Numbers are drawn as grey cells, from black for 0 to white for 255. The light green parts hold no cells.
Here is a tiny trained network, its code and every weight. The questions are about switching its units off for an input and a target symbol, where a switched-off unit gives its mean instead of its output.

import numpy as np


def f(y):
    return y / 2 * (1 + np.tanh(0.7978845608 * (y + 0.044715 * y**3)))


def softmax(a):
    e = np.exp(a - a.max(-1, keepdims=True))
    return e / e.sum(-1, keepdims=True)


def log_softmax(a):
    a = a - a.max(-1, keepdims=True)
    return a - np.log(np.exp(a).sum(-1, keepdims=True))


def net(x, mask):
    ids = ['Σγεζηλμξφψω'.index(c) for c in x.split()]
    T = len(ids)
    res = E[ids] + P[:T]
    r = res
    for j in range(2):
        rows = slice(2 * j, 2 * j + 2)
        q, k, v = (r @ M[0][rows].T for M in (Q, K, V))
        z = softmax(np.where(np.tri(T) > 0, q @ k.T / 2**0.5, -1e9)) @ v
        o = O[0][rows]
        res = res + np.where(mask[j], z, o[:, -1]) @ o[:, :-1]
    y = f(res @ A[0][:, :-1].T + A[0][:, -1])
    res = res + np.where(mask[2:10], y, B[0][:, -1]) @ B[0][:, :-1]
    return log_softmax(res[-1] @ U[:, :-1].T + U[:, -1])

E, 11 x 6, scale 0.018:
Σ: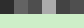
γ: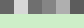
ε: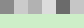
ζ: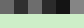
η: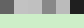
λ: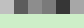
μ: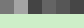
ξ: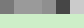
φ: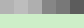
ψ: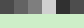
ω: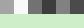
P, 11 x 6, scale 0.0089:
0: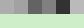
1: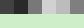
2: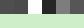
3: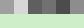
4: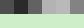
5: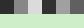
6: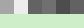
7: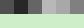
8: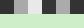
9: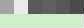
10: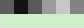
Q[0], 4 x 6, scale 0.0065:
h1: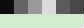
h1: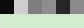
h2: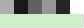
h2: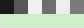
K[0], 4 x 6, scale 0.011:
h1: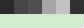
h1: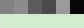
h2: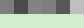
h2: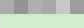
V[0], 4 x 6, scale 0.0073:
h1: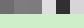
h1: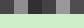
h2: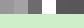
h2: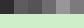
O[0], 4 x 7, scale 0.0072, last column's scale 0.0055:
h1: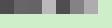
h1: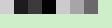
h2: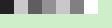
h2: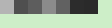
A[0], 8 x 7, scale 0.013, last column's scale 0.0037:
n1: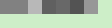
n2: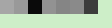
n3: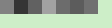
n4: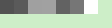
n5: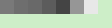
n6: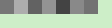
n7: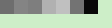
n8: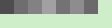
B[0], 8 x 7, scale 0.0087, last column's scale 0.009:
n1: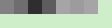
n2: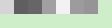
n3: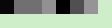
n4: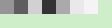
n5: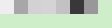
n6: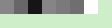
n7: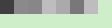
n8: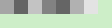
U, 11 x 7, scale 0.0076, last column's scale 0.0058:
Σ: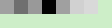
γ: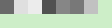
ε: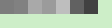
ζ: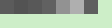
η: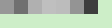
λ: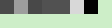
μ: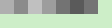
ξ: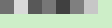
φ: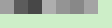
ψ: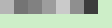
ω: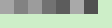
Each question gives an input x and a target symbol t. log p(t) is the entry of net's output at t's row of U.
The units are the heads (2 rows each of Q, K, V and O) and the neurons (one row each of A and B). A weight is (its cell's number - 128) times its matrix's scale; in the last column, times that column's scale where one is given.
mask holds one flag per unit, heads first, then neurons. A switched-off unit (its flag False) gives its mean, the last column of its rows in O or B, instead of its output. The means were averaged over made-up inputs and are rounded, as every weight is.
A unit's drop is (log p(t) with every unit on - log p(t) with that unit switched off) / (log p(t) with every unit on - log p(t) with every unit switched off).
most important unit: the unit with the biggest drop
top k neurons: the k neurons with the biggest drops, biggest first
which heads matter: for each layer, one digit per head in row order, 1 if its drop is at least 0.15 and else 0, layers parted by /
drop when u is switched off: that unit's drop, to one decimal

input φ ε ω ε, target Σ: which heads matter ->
10
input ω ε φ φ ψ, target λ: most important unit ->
n3
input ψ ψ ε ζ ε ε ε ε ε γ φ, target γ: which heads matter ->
00
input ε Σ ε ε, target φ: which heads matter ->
11
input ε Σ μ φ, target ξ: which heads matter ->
10
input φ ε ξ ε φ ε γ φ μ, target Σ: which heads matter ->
10
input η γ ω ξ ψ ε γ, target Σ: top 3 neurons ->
n2, n5, n7
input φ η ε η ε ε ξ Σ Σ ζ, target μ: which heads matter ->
01
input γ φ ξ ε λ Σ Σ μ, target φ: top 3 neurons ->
n2, n4, n3
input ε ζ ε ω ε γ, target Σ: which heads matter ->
11
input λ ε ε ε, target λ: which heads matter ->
10
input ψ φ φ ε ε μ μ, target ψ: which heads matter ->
10
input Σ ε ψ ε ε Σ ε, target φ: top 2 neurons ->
n2, n4
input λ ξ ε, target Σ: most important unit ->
n4
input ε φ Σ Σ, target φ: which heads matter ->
11
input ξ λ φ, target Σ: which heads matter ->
01
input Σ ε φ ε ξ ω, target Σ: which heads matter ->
11
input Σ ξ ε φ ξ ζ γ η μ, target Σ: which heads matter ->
10
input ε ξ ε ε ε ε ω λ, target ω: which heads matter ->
10
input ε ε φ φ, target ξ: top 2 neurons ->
n4, n6
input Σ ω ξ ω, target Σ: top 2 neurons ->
n2, n7
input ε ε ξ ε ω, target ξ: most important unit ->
h1
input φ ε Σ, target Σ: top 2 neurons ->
n4, n7
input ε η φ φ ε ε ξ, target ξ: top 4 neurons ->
n4, n6, n8, n2
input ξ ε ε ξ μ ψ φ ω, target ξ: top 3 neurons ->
n4, n8, n5
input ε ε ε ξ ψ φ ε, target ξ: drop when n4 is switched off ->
0.4
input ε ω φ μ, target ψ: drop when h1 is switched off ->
0.3
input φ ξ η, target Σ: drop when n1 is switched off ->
0.7
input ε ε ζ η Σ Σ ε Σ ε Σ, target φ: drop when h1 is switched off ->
0.3
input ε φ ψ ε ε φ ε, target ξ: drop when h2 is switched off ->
0.0
